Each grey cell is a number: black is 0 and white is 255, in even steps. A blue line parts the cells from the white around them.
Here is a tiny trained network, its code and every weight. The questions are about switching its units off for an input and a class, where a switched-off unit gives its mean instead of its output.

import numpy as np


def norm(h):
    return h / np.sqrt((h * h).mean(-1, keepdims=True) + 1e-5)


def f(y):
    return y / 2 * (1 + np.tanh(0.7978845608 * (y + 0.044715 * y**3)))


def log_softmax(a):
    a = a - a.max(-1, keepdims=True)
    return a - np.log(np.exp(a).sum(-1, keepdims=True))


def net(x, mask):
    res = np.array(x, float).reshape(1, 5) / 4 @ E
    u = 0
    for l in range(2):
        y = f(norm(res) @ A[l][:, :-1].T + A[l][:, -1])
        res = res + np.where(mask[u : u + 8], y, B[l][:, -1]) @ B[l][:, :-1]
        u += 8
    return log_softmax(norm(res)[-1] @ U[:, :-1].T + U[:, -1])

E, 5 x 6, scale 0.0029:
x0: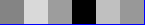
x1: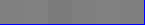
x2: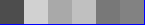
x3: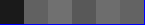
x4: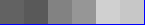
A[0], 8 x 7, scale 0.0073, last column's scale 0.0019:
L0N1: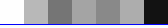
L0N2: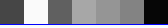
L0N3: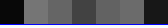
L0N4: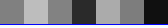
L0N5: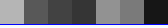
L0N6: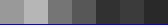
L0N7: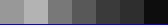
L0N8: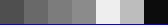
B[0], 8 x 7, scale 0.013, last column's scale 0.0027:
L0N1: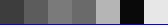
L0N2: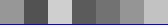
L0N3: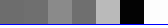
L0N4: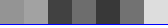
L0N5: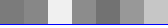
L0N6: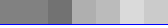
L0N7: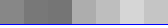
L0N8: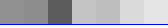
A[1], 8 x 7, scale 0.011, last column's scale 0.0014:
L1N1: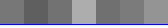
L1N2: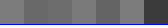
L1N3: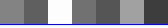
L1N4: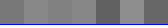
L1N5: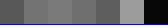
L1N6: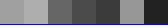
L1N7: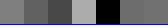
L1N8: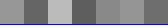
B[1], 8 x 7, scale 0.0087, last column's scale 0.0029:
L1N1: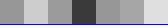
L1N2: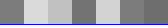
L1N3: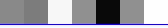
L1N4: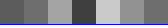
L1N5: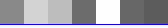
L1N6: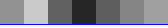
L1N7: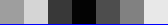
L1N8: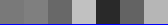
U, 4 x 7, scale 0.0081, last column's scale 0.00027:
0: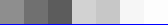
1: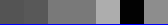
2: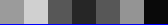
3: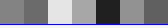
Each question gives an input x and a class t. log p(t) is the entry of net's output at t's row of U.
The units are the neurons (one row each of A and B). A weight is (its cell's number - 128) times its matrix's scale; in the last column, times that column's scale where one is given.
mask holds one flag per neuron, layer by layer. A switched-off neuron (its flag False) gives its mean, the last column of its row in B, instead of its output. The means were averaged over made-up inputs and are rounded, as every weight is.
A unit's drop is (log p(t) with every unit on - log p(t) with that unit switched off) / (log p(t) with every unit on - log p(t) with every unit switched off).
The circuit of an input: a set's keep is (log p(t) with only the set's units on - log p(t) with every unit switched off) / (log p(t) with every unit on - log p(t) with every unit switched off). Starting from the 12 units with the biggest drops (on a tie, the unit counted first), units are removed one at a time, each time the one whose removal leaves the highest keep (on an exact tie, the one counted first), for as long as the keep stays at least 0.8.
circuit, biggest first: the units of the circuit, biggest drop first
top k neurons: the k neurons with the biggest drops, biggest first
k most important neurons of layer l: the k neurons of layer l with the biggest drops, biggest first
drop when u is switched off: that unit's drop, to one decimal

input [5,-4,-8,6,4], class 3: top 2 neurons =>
L0N5, L0N1
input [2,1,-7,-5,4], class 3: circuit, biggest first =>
L0N5
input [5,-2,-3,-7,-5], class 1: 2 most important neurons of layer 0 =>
L0N1, L0N8
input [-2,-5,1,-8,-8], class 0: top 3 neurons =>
L0N6, L0N7, L0N3
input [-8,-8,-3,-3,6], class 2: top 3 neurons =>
L1N7, L0N6, L0N7
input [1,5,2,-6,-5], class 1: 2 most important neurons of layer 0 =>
L0N1, L0N8
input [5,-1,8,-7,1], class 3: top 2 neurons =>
L0N2, L0N3
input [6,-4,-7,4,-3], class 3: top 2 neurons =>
L0N5, L1N3
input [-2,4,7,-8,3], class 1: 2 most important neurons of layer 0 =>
L0N1, L0N5
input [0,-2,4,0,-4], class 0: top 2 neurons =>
L0N6, L0N7
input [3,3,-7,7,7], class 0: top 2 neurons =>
L0N8, L0N1
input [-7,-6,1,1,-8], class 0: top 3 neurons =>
L0N6, L0N7, L0N4
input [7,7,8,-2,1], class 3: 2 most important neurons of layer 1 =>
L1N3, L1N7
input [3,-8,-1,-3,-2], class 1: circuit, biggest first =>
L0N1
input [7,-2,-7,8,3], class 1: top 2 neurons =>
L0N3, L1N7
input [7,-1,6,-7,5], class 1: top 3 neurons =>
L0N1, L0N5, L0N6
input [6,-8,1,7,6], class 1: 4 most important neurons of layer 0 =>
L0N3, L0N6, L0N7, L0N4
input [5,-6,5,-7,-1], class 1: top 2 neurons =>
L0N1, L0N5
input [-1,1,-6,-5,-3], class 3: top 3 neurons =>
L0N5, L0N3, L1N3
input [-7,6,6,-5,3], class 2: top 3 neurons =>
L0N3, L0N5, L1N7
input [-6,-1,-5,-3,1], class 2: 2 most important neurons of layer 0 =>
L0N3, L0N2
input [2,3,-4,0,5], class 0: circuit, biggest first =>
L0N8
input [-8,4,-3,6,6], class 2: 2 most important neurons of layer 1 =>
L1N7, L1N1
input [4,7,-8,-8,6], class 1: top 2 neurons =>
L0N1, L0N2
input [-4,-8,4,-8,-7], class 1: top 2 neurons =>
L0N1, L0N8
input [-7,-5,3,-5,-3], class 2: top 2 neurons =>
L0N3, L1N7
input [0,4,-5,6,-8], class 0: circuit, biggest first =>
L0N7
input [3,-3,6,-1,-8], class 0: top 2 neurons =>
L0N6, L0N7
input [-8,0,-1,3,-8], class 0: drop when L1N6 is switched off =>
0.1
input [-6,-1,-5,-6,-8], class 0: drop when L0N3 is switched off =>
0.2
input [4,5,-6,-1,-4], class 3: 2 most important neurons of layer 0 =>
L0N5, L0N8
